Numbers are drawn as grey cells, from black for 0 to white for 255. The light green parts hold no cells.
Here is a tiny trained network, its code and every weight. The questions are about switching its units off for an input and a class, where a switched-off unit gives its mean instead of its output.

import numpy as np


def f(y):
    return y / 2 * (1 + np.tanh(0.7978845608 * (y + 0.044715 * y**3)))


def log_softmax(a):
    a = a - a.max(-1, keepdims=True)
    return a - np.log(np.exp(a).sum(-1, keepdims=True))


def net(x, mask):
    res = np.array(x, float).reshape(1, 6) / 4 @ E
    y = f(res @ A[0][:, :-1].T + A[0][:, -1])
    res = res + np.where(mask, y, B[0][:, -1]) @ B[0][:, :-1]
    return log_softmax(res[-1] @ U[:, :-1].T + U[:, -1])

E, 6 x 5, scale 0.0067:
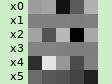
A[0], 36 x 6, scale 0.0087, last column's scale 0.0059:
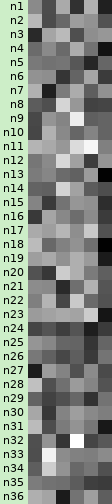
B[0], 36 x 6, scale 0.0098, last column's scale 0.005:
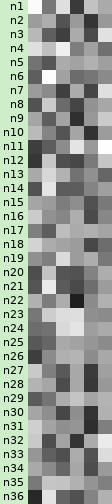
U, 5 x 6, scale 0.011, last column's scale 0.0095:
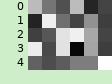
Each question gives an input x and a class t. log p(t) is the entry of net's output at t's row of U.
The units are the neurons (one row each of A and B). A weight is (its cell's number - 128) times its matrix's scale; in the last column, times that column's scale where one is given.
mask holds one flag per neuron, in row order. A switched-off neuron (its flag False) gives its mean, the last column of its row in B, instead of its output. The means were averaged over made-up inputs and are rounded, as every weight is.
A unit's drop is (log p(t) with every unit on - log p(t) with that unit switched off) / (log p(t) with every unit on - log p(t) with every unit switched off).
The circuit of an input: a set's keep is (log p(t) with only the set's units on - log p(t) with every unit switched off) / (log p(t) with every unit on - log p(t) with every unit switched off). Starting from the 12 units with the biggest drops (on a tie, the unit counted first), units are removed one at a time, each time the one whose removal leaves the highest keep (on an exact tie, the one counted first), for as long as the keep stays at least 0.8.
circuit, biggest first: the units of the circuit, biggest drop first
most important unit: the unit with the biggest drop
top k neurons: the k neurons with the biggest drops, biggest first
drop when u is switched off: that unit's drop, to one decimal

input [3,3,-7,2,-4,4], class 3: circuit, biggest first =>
(n32, n22)
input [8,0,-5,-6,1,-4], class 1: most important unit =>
n36
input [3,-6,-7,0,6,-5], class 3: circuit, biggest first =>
(n32, n22)
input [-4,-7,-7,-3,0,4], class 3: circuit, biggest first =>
(n32, n9)
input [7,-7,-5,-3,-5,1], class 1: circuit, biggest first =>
(n36, n21)
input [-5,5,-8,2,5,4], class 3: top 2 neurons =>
(n32, n9)
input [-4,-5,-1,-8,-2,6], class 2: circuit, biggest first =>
(n24, n29)
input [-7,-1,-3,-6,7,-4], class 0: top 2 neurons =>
(n3, n33)
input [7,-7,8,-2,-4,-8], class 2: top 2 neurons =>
(n11, n17)
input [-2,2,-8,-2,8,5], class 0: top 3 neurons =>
(n33, n10, n27)
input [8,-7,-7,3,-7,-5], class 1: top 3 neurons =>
(n36, n21, n6)
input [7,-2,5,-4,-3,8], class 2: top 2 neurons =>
(n24, n29)
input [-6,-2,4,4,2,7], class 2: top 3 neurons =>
(n24, n5, n29)
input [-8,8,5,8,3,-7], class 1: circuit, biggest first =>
(n12)
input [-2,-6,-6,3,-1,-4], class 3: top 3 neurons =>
(n32, n9, n22)
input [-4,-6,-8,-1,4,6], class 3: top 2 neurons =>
(n32, n9)
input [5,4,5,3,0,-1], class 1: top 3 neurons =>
(n32, n36, n21)
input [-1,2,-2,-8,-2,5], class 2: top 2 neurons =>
(n24, n29)
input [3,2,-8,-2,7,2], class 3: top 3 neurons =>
(n32, n22, n9)
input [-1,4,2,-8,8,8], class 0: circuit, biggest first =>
(n27)
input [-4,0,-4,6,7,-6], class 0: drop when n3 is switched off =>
0.1
